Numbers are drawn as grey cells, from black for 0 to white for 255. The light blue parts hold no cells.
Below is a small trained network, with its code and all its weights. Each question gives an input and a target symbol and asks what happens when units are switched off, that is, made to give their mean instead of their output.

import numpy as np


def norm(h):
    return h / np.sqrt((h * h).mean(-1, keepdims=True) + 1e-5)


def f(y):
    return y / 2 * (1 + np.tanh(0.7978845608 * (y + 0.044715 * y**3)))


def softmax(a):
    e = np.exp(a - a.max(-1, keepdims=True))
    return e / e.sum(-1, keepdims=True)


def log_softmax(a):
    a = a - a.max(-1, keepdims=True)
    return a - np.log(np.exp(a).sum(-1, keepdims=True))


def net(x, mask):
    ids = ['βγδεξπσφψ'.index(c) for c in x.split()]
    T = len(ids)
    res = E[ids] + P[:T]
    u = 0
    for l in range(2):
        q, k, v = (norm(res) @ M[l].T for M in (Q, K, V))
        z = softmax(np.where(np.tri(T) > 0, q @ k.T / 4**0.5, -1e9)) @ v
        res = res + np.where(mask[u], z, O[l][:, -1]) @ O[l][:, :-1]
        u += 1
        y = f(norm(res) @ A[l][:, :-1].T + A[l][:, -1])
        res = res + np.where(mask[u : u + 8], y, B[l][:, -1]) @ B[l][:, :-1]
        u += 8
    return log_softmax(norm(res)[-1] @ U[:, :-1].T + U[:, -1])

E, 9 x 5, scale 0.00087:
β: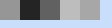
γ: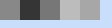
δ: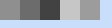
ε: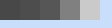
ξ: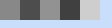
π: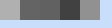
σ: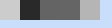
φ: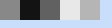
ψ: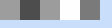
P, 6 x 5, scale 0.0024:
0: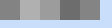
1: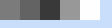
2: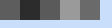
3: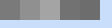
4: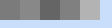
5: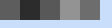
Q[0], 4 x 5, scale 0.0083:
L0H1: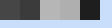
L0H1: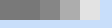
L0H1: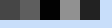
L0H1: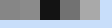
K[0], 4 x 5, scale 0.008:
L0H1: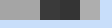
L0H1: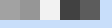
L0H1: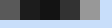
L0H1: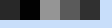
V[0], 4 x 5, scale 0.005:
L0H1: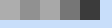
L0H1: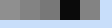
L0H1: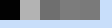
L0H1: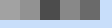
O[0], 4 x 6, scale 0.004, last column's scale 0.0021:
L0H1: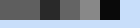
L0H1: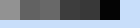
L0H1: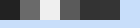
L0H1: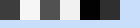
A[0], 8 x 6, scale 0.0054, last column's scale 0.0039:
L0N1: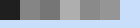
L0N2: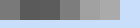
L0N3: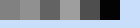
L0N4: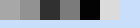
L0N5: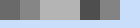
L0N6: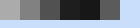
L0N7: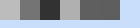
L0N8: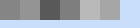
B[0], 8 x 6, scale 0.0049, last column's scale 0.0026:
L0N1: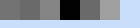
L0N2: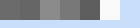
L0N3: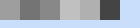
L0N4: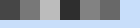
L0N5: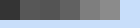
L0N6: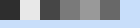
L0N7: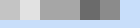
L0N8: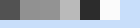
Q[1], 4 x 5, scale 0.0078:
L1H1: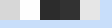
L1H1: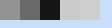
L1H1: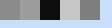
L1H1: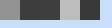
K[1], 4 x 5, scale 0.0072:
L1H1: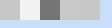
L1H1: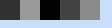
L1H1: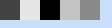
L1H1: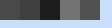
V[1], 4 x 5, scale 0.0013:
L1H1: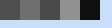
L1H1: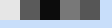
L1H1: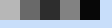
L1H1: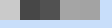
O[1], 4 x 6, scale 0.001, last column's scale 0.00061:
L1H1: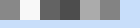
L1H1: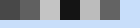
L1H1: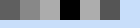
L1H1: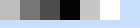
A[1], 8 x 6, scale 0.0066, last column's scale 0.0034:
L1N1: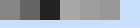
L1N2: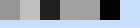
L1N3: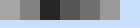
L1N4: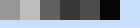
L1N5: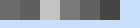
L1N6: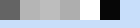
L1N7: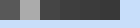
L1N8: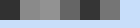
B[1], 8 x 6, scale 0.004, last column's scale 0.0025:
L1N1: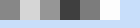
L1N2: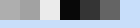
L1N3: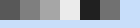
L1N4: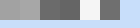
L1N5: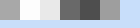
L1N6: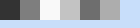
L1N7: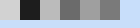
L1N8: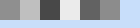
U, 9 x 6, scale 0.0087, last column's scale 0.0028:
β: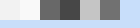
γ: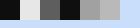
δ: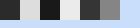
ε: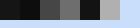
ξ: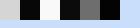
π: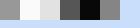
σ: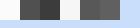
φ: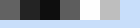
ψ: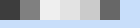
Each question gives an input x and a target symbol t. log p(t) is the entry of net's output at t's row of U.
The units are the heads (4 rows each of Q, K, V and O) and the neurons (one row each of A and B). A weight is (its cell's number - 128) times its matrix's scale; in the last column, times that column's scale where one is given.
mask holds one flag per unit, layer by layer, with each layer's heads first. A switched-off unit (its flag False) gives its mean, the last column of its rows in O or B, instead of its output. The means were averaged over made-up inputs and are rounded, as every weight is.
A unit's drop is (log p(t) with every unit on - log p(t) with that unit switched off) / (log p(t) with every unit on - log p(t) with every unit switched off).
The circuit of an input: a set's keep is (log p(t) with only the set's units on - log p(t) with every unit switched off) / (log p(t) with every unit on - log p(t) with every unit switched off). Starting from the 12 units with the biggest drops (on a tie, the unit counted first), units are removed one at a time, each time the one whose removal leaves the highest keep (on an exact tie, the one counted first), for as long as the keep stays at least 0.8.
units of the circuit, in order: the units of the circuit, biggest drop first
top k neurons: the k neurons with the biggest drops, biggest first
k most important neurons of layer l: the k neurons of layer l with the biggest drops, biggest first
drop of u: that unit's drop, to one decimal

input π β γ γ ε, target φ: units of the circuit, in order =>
(L0H1)
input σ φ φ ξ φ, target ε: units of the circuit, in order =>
(L0H1; L1N3)
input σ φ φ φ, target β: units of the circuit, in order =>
(L0H1; L0N7; L1N4)
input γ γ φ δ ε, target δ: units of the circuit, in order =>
(L1N8; L0N8)
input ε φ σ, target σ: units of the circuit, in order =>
(L0H1; L1N6)
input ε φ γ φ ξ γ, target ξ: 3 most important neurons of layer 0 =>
(L0N8; L0N6; L0N2)
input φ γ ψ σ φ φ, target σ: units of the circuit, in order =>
(L0H1; L1N6)
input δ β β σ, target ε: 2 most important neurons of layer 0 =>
(L0N5; L0N8)
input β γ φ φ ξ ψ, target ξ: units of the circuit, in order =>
(L0N8; L1N5; L1N6; L1N8)
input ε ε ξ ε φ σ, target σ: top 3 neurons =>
(L0N1; L1N6; L1N2)
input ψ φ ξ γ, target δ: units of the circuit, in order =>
(L0H1; L0N8)
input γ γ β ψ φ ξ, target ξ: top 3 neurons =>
(L0N8; L1N5; L1N6)
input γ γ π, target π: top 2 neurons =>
(L0N4; L1N5)
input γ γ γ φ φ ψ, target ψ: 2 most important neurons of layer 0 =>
(L0N8; L0N2)
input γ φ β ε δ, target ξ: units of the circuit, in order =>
(L0H1)
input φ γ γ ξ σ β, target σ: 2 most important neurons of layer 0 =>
(L0N7; L0N8)
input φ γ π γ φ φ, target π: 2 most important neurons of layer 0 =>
(L0N1; L0N7)
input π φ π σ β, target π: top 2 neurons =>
(L1N3; L1N2)
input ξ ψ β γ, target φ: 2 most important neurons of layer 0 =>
(L0N6; L0N8)
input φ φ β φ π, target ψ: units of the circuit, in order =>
(L1N6)
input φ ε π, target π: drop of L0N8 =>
0.2
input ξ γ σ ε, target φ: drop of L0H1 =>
0.9
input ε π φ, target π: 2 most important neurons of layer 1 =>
(L1N5; L1N7)
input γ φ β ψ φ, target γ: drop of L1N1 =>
1.0
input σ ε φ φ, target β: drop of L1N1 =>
0.0
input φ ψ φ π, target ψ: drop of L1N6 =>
0.1
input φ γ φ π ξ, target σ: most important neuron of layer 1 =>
(L1N7)
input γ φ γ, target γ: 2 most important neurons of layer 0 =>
(L0N5; L0N8)
